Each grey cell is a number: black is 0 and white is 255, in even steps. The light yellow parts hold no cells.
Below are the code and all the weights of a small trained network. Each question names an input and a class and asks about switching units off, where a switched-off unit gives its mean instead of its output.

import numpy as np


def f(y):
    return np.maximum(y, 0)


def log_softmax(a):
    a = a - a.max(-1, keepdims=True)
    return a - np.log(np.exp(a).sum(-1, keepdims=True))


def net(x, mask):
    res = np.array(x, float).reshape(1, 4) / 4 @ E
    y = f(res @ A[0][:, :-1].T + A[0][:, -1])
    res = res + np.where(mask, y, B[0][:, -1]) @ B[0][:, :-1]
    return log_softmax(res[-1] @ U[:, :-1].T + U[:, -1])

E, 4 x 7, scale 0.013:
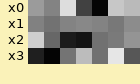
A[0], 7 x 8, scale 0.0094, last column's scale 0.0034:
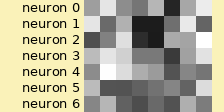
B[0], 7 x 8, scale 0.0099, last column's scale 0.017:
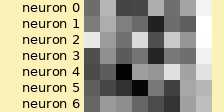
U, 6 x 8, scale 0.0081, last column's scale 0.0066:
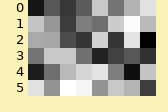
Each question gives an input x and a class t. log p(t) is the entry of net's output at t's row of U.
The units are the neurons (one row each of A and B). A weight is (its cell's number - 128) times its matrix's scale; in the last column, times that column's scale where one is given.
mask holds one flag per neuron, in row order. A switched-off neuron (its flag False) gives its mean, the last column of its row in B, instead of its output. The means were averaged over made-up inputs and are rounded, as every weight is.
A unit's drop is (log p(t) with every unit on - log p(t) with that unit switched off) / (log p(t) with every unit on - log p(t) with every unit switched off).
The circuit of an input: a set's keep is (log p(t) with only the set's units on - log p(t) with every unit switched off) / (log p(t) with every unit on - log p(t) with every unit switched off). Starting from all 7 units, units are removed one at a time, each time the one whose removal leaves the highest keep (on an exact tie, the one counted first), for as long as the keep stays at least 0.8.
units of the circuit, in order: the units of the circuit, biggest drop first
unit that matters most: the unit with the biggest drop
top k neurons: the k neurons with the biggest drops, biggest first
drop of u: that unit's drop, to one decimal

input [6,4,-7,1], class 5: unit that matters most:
neuron 0
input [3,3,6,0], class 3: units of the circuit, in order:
[neuron 1; neuron 4]
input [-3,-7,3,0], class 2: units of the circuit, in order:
[neuron 4; neuron 2]
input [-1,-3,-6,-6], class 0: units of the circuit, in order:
[neuron 2; neuron 4]
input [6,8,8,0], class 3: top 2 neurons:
[neuron 1; neuron 4]
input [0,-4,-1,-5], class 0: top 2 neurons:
[neuron 2; neuron 4]
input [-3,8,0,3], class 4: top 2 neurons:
[neuron 0; neuron 4]
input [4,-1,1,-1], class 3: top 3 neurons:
[neuron 4; neuron 1; neuron 0]
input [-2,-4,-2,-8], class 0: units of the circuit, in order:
[neuron 4; neuron 2]
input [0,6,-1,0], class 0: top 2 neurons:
[neuron 2; neuron 1]
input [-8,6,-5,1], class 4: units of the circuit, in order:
[neuron 5; neuron 3]
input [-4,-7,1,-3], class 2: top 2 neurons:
[neuron 0; neuron 4]
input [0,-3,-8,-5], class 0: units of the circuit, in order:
[neuron 2; neuron 4]
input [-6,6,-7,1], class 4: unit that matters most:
neuron 5
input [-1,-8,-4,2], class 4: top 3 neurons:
[neuron 2; neuron 0; neuron 5]
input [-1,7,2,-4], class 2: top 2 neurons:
[neuron 2; neuron 0]
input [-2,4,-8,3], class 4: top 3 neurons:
[neuron 2; neuron 0; neuron 5]
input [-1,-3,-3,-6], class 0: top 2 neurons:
[neuron 2; neuron 4]
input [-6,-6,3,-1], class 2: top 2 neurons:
[neuron 4; neuron 3]
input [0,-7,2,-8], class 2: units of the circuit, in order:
[neuron 0]
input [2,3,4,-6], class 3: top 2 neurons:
[neuron 1; neuron 3]
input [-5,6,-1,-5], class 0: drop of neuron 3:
0.1
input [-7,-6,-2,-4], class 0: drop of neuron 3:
0.0
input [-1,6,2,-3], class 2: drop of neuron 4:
0.1
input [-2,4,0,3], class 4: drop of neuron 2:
0.2
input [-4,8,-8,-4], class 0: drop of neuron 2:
0.2
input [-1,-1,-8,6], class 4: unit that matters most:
neuron 2
